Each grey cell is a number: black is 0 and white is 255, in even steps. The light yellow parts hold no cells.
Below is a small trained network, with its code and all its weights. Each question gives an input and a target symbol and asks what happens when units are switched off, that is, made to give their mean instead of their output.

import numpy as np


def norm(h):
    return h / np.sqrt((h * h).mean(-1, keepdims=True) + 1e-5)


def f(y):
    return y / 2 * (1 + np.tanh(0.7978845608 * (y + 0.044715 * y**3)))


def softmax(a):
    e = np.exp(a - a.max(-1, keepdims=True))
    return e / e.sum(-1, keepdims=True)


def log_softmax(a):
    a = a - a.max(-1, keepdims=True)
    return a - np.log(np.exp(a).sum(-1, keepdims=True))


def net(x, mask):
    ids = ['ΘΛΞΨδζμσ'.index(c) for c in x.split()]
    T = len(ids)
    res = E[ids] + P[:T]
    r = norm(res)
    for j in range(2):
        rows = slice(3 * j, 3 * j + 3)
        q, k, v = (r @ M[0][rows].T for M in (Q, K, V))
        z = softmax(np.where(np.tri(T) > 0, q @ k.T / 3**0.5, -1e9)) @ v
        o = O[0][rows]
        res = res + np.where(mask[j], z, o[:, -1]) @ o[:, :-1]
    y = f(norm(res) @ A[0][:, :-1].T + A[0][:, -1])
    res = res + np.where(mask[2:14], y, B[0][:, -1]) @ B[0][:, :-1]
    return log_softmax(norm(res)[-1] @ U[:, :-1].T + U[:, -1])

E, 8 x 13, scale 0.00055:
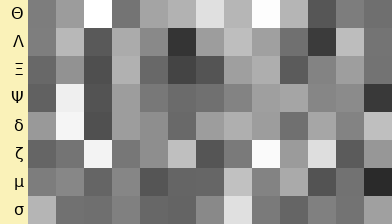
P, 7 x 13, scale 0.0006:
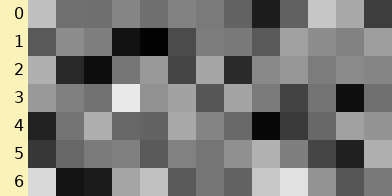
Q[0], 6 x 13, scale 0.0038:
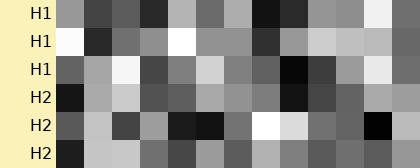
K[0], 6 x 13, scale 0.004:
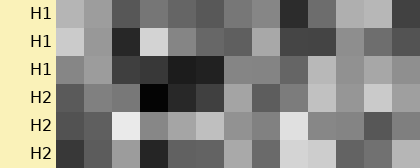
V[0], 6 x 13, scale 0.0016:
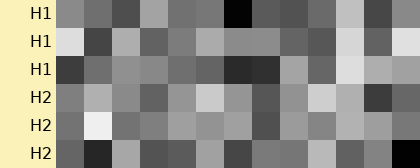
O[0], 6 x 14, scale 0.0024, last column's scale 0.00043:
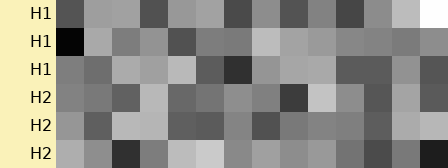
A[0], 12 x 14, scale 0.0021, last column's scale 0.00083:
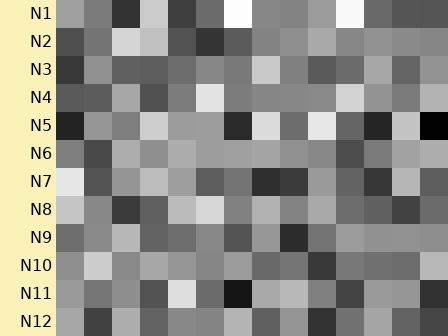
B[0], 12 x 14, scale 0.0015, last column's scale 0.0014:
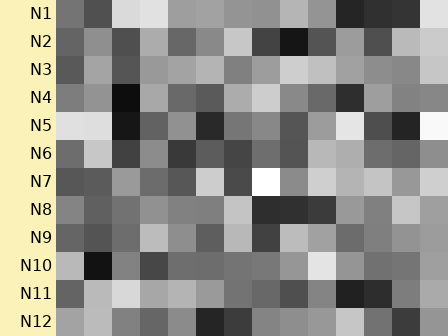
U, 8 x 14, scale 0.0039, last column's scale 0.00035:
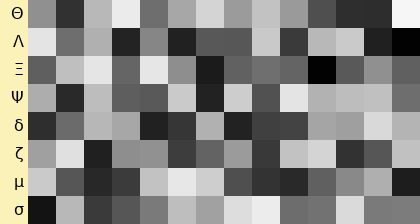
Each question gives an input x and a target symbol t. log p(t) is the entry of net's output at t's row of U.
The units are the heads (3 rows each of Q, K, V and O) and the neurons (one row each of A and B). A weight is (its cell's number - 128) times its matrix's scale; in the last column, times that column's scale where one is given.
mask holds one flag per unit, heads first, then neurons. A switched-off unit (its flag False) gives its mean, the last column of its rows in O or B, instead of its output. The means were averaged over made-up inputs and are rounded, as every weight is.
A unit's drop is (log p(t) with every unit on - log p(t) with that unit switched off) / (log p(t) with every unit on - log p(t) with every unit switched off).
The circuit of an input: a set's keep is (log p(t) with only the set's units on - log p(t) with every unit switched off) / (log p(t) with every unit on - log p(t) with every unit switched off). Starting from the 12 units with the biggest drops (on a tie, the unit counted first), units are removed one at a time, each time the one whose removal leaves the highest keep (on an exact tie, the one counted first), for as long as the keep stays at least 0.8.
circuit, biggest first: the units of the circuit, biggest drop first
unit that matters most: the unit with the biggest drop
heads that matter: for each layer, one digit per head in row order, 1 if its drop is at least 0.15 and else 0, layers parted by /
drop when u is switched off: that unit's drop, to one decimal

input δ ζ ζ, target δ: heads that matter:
01
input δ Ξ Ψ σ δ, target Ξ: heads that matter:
11
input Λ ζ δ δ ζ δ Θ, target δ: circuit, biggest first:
H2, N2
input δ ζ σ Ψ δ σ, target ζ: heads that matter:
00
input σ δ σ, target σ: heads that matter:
10
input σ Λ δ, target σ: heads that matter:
10
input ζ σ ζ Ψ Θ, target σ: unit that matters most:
H2
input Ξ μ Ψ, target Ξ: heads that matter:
10
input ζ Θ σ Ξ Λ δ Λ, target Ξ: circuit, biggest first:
N11, H1
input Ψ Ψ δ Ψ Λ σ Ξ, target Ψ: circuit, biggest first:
N7, H1
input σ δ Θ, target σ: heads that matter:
10
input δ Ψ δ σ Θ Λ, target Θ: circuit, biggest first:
H1, N1
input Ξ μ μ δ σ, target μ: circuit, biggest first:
H2, N8
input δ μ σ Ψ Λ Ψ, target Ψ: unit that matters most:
H1
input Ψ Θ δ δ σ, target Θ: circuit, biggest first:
H1, N1
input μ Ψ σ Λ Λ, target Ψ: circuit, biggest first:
H1, N7
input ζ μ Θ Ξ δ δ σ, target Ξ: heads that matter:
01
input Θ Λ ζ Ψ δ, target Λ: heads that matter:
11
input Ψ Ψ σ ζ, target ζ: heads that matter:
00
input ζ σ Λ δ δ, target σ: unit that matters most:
H2
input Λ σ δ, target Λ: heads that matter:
01
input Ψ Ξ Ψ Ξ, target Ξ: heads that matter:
11
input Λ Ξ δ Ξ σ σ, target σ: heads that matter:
01
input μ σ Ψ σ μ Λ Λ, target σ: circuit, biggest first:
H1, H2
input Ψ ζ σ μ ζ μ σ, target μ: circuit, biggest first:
N8, H1
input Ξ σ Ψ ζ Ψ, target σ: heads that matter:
01
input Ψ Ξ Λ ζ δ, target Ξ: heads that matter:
11
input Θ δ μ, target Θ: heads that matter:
10
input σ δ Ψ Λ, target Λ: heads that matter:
11
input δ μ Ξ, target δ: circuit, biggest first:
H2
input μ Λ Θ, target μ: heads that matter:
01
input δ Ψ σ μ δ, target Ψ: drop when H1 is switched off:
0.4
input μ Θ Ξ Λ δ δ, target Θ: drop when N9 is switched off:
0.0
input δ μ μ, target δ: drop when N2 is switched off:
0.1
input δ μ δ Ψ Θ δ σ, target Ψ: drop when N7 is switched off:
0.4
